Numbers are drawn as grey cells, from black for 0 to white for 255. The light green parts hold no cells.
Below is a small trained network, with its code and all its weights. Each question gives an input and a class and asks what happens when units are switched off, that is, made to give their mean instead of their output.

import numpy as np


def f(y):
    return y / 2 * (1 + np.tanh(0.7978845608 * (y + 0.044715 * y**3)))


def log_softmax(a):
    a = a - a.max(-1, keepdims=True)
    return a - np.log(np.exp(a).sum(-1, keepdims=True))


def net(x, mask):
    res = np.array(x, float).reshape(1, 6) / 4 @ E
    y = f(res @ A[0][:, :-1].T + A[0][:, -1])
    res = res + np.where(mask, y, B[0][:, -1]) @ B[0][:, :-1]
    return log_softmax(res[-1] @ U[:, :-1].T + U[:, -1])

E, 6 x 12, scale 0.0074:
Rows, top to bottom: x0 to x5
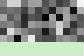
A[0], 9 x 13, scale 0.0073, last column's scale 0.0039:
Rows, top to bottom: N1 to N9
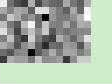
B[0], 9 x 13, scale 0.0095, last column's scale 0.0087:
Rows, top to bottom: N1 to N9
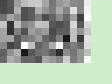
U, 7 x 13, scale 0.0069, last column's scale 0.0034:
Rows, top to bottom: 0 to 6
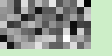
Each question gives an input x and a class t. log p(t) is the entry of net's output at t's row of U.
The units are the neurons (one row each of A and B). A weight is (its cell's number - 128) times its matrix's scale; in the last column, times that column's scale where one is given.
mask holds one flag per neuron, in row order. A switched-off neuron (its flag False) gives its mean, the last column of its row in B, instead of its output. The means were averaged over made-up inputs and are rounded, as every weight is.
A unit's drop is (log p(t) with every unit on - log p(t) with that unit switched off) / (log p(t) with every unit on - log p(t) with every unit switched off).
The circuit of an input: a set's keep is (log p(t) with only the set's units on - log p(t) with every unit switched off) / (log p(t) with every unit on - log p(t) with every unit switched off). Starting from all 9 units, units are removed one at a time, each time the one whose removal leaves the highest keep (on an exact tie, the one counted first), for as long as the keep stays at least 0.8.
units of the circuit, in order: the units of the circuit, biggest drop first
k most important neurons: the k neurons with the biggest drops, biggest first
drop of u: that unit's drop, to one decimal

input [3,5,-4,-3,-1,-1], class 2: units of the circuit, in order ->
[N7]
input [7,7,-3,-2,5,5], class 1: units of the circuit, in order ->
[N2; N6]
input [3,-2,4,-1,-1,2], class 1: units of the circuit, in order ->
[N4; N2; N7]
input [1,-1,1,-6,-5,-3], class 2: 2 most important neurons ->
[N1; N7]
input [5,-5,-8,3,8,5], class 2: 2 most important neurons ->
[N7; N9]
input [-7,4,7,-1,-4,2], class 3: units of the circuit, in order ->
[N2; N4]
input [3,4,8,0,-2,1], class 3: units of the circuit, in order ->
[N2; N7]
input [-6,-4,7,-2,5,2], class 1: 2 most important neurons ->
[N7; N4]
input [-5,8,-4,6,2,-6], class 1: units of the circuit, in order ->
[N6; N2]
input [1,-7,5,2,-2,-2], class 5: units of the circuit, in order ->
[N6; N4]
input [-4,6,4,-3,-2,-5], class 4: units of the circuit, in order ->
[N6; N2; N4]
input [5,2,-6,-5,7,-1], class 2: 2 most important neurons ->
[N3; N7]
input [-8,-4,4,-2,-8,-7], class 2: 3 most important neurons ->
[N8; N7; N9]
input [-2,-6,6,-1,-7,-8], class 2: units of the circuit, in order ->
[N8]
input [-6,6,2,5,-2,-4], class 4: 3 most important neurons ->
[N2; N4; N7]
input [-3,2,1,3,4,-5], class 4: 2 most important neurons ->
[N2; N4]
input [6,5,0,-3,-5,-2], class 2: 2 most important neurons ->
[N7; N1]
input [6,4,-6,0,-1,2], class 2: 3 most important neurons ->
[N7; N1; N9]
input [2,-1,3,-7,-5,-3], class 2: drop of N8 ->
0.3
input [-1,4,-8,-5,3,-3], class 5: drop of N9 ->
0.1
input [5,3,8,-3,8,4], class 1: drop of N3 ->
0.0
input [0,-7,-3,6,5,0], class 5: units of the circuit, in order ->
[N9]
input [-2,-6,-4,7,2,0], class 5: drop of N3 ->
0.2
